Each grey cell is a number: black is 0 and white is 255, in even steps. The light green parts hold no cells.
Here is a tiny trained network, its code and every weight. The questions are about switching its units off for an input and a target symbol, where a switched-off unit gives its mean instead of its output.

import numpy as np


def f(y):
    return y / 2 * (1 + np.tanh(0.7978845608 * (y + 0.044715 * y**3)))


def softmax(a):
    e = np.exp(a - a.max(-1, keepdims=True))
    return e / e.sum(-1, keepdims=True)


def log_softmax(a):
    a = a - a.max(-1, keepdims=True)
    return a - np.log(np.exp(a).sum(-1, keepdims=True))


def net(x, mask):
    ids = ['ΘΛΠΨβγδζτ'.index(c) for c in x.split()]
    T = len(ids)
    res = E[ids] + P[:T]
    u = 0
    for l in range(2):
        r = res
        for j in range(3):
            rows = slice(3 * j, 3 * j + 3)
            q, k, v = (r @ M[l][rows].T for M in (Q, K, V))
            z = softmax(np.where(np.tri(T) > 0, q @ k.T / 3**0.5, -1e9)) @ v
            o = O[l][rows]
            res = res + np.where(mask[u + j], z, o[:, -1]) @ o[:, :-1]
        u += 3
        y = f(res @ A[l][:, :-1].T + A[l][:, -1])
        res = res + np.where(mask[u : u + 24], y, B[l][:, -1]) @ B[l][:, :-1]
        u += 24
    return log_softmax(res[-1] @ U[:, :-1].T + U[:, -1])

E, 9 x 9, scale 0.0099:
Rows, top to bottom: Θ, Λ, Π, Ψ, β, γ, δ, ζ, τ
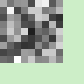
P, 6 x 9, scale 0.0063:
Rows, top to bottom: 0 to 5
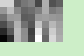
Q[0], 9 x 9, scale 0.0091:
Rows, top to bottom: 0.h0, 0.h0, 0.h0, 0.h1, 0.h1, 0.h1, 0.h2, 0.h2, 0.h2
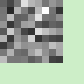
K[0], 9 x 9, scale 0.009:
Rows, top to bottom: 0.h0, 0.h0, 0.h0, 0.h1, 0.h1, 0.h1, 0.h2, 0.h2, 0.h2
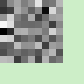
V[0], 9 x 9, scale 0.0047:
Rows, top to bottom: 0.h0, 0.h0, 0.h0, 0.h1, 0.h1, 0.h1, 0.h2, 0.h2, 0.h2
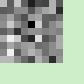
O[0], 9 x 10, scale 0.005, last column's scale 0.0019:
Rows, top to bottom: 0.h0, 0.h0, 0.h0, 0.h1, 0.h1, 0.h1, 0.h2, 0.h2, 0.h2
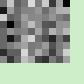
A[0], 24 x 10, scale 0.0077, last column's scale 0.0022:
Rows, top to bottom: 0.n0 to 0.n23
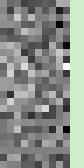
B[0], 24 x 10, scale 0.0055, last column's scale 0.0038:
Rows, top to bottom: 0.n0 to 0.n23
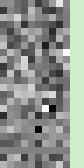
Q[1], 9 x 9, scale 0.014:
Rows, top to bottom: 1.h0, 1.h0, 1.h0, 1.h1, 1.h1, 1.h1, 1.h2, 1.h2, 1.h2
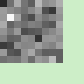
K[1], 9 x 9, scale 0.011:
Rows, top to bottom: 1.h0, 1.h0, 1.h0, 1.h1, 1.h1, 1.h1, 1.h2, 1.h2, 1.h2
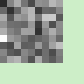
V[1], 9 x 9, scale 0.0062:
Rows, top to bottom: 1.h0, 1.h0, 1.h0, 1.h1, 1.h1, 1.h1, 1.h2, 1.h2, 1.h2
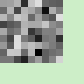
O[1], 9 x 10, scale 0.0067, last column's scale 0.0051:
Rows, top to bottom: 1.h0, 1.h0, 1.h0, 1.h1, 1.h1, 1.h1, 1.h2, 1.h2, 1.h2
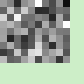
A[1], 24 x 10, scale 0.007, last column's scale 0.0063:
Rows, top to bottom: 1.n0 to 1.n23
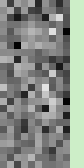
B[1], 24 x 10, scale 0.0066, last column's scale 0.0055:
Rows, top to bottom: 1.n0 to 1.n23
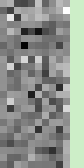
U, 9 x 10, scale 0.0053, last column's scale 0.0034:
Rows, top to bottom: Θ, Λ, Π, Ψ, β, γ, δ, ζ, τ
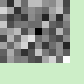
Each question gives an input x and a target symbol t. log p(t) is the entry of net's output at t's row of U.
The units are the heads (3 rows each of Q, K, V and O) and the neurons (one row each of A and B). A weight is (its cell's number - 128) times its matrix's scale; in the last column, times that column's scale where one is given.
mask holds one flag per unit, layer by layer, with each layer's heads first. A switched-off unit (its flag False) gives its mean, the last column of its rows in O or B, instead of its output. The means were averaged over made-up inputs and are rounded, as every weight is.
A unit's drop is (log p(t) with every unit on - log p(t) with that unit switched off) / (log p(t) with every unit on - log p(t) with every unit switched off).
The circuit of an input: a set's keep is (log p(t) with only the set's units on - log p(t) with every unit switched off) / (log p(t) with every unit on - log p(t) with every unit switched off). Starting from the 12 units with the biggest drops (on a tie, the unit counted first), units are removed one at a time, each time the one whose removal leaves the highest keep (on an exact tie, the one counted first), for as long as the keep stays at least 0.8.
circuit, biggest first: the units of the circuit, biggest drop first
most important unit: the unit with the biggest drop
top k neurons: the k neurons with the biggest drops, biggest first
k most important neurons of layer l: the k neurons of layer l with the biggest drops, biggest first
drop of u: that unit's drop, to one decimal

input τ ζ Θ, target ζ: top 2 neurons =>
[0.n13; 0.n2]
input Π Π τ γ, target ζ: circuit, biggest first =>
[1.h2; 0.n13]
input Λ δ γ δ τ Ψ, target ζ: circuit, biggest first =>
[1.h2; 0.n13; 0.n2]
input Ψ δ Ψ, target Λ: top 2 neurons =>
[1.n0; 1.n9]
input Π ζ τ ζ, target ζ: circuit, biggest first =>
[1.h2; 1.h0; 0.n2; 0.n13]
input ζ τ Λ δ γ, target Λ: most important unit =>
1.h2
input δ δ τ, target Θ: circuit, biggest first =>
[1.h2; 1.h0; 0.n2]
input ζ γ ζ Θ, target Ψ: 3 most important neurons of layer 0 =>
[0.n15; 0.n8; 0.n16]
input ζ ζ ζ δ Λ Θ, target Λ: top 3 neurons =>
[1.n0; 1.n9; 0.n7]
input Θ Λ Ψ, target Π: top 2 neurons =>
[0.n3; 1.n15]
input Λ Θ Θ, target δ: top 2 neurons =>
[1.n8; 0.n13]
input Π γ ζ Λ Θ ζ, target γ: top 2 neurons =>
[0.n7; 0.n14]
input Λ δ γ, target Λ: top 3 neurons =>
[1.n0; 1.n9; 0.n0]
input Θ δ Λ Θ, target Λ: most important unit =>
0.h1
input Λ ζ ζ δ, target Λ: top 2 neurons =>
[1.n2; 0.n0]
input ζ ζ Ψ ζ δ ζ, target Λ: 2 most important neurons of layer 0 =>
[0.n7; 0.n6]
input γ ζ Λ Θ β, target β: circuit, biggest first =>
[0.h1; 1.h0; 0.n16]
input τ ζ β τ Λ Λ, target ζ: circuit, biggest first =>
[1.h2; 0.n13]
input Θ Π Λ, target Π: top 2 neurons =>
[1.n6; 0.n16]
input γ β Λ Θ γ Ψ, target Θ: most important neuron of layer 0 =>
[0.n16]
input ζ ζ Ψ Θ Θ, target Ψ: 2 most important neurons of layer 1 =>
[1.n12; 1.n6]
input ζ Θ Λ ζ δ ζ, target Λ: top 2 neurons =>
[0.n7; 1.n0]
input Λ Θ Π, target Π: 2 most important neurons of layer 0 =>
[0.n1; 0.n3]
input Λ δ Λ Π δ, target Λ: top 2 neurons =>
[1.n0; 1.n2]
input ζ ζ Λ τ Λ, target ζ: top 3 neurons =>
[0.n13; 0.n2; 1.n15]
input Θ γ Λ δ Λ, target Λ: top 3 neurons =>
[1.n0; 1.n9; 0.n0]
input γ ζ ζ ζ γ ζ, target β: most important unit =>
1.n4
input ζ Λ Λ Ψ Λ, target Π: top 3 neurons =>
[1.n6; 0.n1; 0.n16]
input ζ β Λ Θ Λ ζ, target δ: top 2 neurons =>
[0.n7; 0.n14]
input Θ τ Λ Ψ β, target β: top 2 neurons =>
[0.n16; 1.n8]
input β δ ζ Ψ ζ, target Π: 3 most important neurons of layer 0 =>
[0.n7; 0.n20; 0.n22]
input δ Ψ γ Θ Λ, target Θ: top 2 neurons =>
[0.n16; 0.n4]
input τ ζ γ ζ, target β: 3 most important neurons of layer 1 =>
[1.n4; 1.n14; 1.n16]
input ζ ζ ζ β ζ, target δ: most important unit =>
1.h0
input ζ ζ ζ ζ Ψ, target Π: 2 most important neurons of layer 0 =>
[0.n6; 0.n3]
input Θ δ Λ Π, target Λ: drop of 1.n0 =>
0.4
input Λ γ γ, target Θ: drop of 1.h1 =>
0.2
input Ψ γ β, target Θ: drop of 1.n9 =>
0.0
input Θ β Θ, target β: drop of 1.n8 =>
0.1
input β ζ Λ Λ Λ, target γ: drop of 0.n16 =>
-0.1
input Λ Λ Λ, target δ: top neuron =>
[1.n8]
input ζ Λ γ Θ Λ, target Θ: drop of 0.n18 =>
0.1
